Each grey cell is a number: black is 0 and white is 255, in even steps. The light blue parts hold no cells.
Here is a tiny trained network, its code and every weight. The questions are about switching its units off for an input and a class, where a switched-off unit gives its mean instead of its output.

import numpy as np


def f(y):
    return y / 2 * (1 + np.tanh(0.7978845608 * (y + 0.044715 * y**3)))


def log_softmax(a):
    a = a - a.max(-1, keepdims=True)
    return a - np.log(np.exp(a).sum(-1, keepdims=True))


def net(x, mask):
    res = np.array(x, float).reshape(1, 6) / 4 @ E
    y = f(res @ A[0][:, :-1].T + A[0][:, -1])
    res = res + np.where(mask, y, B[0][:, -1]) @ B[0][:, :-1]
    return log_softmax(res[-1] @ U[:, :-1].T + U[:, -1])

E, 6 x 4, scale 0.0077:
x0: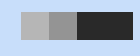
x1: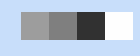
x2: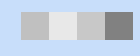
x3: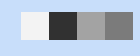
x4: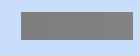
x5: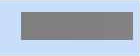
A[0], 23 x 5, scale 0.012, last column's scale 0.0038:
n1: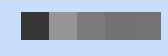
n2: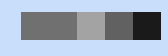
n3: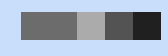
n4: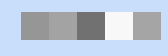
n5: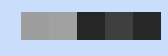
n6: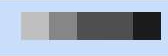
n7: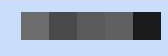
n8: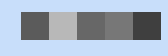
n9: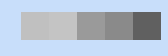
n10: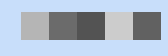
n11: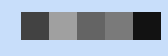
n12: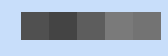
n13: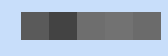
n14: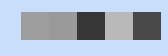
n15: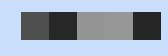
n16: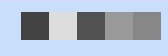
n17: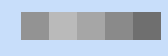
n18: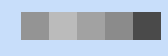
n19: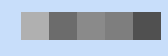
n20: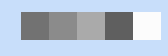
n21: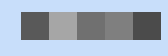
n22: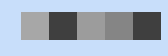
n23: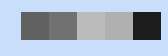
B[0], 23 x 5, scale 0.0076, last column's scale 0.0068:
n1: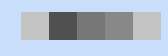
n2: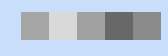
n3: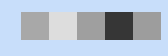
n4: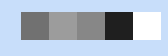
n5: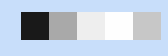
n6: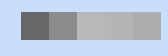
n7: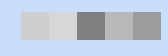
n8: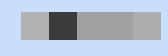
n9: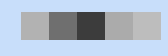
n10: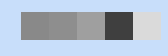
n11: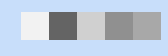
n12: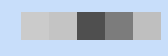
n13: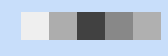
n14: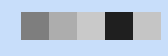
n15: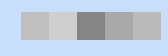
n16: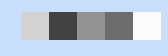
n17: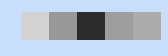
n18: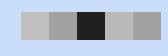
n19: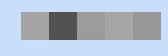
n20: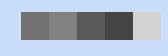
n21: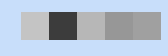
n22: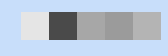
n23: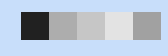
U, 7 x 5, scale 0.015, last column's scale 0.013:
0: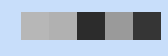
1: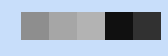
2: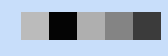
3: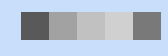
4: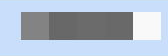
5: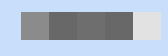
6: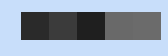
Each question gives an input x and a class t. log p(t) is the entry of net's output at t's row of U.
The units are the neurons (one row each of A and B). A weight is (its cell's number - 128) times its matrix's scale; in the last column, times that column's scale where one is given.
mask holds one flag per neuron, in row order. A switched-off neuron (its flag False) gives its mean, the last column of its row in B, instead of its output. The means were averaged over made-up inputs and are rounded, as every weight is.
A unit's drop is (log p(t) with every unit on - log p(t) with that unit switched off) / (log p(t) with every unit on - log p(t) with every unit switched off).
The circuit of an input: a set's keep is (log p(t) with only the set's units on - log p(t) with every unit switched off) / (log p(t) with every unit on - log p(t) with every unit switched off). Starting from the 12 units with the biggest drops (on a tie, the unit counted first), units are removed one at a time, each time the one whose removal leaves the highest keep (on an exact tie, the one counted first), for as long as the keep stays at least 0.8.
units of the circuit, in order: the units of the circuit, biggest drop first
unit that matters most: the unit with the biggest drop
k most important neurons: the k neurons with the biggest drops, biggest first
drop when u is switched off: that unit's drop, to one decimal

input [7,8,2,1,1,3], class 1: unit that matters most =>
n14
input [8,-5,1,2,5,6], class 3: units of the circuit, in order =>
(n5; n6)
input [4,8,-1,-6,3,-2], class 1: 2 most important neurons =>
(n14; n4)
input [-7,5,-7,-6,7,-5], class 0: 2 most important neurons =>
(n12; n15)
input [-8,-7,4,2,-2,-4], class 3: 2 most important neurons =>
(n23; n4)
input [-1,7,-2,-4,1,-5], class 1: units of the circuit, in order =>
(n14; n4)
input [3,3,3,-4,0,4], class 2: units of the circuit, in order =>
(n16; n8; n12)
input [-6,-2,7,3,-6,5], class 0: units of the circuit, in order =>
(n17; n18)
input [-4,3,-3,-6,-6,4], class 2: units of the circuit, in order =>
(n16; n11)
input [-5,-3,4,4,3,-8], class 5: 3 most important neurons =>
(n5; n20; n6)
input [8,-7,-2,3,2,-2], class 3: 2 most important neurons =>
(n5; n6)
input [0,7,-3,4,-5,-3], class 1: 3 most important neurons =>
(n14; n10; n4)
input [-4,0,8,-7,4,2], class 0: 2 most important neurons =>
(n18; n17)
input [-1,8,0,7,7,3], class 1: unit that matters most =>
n4
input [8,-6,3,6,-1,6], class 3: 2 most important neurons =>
(n5; n6)
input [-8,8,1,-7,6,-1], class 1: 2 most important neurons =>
(n4; n14)
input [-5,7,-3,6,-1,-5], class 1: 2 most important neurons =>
(n4; n10)
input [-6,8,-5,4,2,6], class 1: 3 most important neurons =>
(n4; n10; n14)
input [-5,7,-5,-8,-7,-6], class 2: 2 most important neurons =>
(n16; n11)
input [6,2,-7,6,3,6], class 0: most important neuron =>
(n7)
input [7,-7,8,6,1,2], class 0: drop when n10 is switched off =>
0.0
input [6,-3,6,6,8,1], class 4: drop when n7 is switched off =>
0.2
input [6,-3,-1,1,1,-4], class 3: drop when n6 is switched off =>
0.1
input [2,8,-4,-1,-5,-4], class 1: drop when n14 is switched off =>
0.2
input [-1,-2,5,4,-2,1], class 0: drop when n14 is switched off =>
0.1
